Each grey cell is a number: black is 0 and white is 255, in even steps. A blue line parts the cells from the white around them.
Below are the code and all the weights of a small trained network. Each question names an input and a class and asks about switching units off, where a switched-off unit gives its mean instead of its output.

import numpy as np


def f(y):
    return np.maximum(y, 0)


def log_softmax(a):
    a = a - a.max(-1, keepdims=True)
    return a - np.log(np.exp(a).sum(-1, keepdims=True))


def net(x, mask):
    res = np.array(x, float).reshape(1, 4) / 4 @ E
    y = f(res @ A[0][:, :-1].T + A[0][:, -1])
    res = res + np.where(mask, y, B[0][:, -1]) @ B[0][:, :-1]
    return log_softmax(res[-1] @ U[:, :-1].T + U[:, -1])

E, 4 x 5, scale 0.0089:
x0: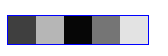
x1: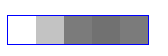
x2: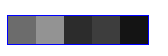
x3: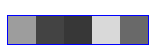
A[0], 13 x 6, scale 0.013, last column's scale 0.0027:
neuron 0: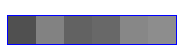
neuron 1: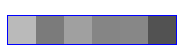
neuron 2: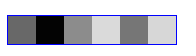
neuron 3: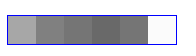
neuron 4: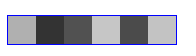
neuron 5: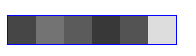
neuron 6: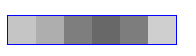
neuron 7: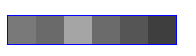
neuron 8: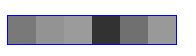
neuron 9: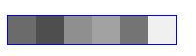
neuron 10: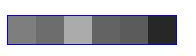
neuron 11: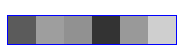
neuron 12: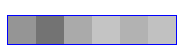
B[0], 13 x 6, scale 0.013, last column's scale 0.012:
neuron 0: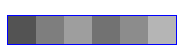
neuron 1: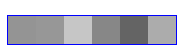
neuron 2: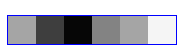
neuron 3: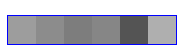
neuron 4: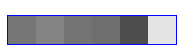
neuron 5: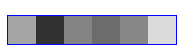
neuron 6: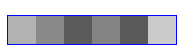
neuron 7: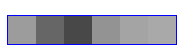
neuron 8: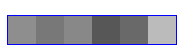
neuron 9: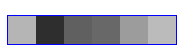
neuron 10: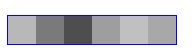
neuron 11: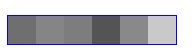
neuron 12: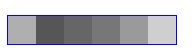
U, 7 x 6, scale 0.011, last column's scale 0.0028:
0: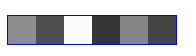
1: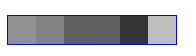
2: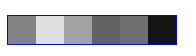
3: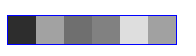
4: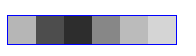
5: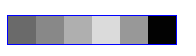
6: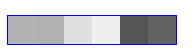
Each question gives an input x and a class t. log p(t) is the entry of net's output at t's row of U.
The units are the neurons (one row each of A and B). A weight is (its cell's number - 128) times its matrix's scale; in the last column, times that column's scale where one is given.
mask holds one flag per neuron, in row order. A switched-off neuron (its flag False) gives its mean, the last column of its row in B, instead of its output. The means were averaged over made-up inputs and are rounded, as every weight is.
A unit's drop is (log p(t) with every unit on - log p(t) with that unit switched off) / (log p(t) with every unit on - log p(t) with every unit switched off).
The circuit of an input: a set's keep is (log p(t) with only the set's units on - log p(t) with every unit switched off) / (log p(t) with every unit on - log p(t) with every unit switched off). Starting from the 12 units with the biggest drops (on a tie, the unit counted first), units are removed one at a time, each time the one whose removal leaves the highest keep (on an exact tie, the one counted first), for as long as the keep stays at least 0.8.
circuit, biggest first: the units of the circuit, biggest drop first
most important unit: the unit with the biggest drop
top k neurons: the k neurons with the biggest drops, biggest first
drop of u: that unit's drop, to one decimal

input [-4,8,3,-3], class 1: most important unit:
neuron 6
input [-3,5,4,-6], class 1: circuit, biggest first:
neuron 2; neuron 6
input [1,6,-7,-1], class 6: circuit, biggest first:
neuron 2; neuron 1
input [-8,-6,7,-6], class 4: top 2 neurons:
neuron 10; neuron 7
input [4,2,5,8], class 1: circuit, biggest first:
neuron 4; neuron 2; neuron 12
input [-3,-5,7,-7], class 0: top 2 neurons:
neuron 2; neuron 8
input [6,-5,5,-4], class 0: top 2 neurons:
neuron 5; neuron 2
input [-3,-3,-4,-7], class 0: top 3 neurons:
neuron 2; neuron 6; neuron 8
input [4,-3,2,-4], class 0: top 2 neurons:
neuron 2; neuron 5
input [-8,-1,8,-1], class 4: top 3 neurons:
neuron 10; neuron 7; neuron 5
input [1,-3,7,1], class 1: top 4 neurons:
neuron 2; neuron 12; neuron 10; neuron 9
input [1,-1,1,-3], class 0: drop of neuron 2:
0.4
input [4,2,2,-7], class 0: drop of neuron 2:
0.3
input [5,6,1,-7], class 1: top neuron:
neuron 6
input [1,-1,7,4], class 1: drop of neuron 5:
-0.1
